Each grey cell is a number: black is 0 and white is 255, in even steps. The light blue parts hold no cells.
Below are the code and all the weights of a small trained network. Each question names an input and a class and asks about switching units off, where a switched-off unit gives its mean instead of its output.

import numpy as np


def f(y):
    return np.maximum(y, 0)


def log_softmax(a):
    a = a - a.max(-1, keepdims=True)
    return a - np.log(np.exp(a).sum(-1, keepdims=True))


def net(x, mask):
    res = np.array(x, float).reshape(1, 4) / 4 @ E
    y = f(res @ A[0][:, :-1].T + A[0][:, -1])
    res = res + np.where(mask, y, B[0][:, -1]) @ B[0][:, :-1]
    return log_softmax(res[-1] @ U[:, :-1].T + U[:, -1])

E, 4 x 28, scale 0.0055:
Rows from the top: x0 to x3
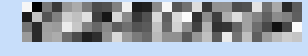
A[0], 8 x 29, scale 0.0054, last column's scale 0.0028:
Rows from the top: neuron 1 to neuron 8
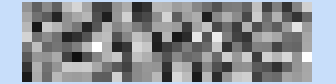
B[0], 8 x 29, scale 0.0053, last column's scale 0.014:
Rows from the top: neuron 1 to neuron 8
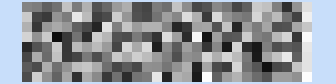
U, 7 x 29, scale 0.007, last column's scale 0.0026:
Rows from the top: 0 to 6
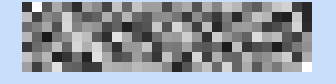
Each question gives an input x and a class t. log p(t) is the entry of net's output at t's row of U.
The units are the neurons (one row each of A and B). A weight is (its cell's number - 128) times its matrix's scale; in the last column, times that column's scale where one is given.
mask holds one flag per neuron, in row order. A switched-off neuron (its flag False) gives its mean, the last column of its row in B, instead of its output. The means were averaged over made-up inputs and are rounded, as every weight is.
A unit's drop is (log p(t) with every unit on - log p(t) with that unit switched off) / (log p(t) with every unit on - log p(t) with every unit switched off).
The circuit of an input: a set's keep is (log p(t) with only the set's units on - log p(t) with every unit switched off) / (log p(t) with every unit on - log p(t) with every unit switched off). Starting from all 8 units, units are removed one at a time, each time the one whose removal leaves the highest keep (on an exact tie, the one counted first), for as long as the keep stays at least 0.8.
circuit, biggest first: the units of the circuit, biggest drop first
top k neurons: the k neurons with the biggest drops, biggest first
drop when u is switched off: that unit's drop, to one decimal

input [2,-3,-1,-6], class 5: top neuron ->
[neuron 4]
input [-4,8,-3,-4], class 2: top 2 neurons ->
[neuron 7; neuron 8]
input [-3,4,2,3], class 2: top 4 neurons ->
[neuron 7; neuron 5; neuron 2; neuron 8]
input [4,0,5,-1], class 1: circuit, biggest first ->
[neuron 3; neuron 6]
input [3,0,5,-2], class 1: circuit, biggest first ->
[neuron 8; neuron 6; neuron 5]
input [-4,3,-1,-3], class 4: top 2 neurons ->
[neuron 7; neuron 5]
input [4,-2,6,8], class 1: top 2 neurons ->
[neuron 6; neuron 1]
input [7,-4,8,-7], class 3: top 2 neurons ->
[neuron 2; neuron 1]
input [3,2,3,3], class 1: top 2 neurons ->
[neuron 3; neuron 6]
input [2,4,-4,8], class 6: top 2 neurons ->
[neuron 8; neuron 6]
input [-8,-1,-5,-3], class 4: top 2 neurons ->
[neuron 5; neuron 7]
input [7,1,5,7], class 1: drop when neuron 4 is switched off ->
0.0
